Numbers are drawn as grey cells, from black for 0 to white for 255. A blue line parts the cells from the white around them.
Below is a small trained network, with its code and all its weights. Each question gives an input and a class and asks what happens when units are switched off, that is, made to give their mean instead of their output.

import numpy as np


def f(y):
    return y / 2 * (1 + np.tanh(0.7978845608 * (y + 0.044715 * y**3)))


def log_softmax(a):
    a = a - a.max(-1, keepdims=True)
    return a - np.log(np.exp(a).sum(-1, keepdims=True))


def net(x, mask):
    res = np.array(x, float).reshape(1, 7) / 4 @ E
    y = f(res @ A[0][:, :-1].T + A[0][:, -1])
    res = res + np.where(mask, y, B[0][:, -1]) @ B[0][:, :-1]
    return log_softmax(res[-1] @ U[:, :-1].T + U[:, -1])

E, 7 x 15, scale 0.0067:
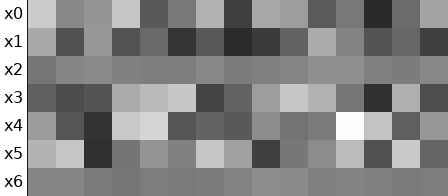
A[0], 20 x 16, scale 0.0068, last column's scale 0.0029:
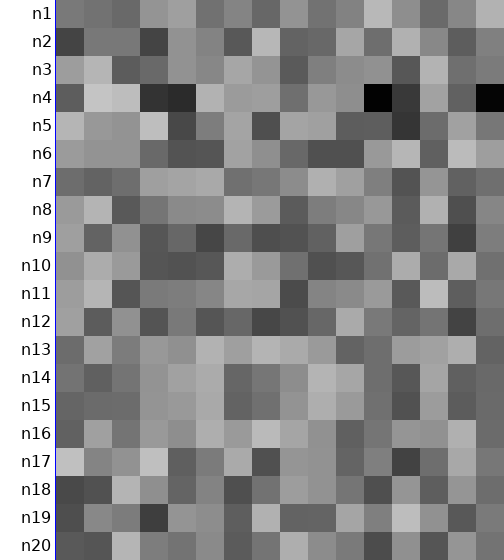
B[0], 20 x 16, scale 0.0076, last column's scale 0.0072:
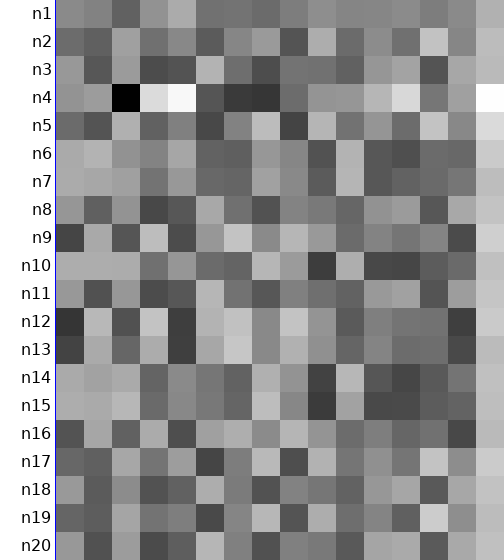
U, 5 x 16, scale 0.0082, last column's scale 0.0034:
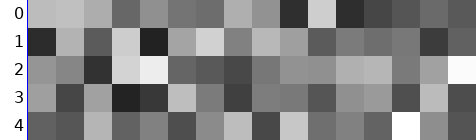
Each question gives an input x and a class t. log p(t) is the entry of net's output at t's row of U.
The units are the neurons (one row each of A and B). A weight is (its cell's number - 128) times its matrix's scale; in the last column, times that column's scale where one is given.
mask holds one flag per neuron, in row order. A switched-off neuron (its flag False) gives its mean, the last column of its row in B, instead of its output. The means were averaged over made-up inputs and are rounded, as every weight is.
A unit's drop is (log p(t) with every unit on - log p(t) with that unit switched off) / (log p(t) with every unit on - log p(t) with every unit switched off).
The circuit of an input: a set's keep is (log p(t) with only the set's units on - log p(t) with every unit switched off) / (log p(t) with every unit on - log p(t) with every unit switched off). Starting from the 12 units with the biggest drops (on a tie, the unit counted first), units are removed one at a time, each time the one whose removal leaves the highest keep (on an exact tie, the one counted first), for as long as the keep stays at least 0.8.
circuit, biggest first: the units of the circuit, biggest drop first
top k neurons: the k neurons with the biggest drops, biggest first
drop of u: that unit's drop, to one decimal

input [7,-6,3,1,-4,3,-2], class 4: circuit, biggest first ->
(n5)
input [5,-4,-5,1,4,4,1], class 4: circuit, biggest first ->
(n4; n17)
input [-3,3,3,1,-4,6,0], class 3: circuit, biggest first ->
(n11; n3)
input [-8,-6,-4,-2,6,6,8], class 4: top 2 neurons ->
(n19; n4)
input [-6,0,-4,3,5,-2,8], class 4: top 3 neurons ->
(n4; n19; n2)
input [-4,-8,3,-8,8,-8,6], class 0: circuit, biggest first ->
(n6; n10)
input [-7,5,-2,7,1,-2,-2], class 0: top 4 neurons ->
(n14; n15; n7; n5)
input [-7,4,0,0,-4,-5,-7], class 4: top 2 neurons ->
(n19; n2)
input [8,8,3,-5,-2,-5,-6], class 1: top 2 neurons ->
(n12; n9)
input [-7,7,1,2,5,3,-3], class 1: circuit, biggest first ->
(n12; n9)
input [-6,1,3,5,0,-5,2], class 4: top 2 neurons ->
(n2; n19)
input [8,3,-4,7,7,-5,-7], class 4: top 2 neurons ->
(n17; n5)
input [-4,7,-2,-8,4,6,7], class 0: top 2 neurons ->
(n6; n10)
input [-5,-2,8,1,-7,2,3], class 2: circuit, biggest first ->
(n4)
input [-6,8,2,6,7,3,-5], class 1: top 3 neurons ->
(n12; n9; n4)
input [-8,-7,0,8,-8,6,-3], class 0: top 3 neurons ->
(n15; n14; n7)
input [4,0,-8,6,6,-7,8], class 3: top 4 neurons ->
(n4; n20; n18; n6)
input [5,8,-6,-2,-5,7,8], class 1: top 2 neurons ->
(n9; n12)
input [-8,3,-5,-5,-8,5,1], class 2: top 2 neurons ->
(n4; n5)
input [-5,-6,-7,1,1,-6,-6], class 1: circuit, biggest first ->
(n13)
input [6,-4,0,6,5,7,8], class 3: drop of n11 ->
0.3
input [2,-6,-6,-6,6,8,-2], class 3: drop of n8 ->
0.3
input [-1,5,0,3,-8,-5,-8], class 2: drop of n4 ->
1.2
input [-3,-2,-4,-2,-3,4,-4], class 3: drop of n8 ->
0.3
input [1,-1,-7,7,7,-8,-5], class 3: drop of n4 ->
0.6
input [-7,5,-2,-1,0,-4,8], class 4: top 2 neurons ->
(n19; n2)
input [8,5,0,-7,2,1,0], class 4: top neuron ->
(n17)
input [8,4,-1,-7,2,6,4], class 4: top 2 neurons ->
(n17; n5)
